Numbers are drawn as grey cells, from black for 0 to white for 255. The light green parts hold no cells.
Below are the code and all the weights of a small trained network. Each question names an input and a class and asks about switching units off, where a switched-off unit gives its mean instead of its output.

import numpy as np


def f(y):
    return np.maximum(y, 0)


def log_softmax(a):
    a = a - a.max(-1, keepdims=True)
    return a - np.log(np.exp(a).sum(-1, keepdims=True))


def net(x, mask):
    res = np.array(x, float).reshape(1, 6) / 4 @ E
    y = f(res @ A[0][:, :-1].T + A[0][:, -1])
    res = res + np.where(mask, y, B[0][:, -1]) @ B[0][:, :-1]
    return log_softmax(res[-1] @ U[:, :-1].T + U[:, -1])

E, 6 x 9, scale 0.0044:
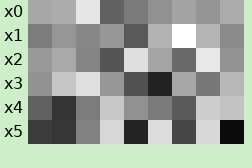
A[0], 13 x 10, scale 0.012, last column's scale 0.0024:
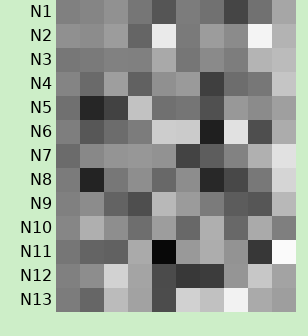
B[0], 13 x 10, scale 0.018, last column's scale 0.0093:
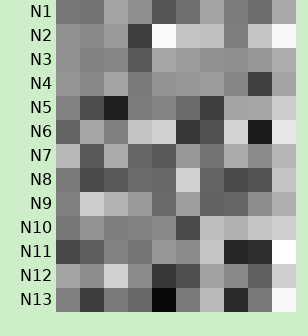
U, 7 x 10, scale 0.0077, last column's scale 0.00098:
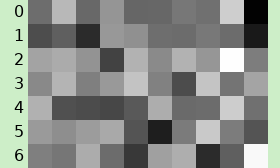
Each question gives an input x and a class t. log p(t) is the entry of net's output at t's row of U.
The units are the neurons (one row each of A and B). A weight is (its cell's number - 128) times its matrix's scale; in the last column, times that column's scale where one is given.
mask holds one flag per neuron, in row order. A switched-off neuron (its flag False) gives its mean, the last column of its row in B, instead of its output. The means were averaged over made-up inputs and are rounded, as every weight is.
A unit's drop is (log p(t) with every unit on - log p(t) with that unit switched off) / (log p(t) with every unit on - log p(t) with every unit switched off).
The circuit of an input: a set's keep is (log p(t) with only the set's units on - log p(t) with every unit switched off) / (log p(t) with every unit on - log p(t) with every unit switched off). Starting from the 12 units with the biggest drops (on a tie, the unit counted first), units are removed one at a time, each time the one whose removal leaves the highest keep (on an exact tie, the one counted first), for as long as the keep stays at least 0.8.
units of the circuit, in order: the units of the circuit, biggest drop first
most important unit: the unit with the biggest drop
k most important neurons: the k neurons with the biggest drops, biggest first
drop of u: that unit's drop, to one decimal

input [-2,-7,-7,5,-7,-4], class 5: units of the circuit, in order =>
(N11 N2)
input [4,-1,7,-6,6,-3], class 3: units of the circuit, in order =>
(N6)
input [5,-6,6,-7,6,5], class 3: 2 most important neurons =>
(N6 N11)
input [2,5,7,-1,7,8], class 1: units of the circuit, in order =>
(N6 N5 N13)
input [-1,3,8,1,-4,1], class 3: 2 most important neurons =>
(N11 N6)
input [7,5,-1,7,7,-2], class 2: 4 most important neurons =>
(N2 N11 N10 N8)
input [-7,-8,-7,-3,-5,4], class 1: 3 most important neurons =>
(N5 N13 N12)
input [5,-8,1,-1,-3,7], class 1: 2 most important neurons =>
(N8 N2)
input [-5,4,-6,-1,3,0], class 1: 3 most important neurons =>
(N5 N13 N12)
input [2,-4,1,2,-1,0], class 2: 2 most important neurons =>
(N13 N11)
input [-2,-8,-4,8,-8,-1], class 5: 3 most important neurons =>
(N11 N13 N2)
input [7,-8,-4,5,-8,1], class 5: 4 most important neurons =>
(N11 N13 N2 N8)
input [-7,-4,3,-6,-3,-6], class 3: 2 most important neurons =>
(N13 N6)
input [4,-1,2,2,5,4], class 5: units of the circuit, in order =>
(N6)
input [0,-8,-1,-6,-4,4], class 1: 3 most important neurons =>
(N8 N2 N5)
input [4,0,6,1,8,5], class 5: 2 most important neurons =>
(N6 N13)
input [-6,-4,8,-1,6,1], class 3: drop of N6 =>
0.2
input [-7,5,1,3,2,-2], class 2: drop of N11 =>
0.2
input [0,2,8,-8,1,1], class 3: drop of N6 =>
0.3
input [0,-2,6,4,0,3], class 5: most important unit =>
N11
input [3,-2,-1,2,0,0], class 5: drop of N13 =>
0.6
